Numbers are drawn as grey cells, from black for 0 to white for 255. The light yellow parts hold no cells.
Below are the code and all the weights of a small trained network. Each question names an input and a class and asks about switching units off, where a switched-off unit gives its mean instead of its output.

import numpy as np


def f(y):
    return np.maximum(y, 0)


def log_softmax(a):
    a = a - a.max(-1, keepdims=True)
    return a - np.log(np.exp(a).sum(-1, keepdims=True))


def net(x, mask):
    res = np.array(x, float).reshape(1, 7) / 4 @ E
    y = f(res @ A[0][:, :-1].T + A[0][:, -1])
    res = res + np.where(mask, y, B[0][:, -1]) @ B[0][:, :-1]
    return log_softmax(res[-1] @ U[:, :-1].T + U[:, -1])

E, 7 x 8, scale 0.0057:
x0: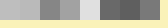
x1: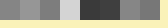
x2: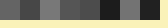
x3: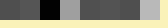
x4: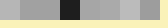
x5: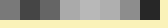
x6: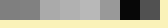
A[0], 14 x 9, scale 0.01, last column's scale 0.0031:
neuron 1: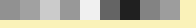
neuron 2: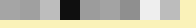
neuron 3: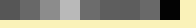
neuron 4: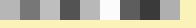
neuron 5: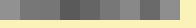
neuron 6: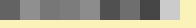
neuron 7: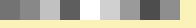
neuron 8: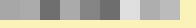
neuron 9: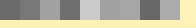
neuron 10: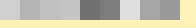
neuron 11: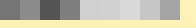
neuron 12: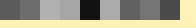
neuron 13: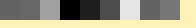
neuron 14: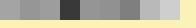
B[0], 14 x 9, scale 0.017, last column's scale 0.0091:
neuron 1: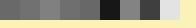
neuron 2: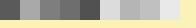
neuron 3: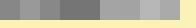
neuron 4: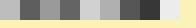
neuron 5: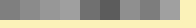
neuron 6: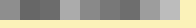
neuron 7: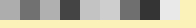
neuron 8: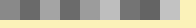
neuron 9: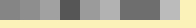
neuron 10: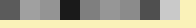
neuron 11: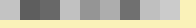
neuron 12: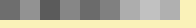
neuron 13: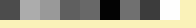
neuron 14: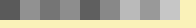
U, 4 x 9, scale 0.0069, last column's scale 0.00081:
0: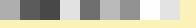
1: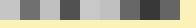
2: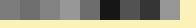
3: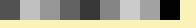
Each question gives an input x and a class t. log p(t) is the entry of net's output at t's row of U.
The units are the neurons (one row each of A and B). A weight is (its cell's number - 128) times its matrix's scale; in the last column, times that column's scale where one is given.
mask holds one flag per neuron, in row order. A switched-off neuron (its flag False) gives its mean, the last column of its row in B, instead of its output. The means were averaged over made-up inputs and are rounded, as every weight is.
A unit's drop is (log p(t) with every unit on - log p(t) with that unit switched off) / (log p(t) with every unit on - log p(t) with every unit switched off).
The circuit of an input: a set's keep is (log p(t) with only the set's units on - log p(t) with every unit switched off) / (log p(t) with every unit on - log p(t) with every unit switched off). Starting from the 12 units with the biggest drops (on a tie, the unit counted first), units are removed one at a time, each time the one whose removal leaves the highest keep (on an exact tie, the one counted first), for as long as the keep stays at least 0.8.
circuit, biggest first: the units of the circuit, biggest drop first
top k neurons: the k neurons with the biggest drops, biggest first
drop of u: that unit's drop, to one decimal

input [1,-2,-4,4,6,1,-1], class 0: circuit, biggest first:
[neuron 11; neuron 2]
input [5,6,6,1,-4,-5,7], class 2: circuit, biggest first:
[neuron 1]
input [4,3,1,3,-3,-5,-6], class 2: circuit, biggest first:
[neuron 2; neuron 7]
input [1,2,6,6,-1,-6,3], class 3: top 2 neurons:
[neuron 11; neuron 4]
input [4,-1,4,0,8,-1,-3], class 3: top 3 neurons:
[neuron 2; neuron 14; neuron 13]
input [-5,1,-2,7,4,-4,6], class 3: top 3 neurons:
[neuron 11; neuron 6; neuron 4]
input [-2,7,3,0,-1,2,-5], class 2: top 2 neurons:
[neuron 2; neuron 13]
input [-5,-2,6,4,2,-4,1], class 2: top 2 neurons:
[neuron 2; neuron 13]
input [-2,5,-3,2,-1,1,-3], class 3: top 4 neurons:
[neuron 4; neuron 7; neuron 11; neuron 6]
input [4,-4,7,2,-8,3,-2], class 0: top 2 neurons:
[neuron 13; neuron 1]
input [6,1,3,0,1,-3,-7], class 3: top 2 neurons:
[neuron 4; neuron 7]
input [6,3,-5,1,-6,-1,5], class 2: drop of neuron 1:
0.1
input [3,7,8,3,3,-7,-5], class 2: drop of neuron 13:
0.1
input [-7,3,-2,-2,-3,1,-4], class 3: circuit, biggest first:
[neuron 4]
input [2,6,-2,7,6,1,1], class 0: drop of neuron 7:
0.5
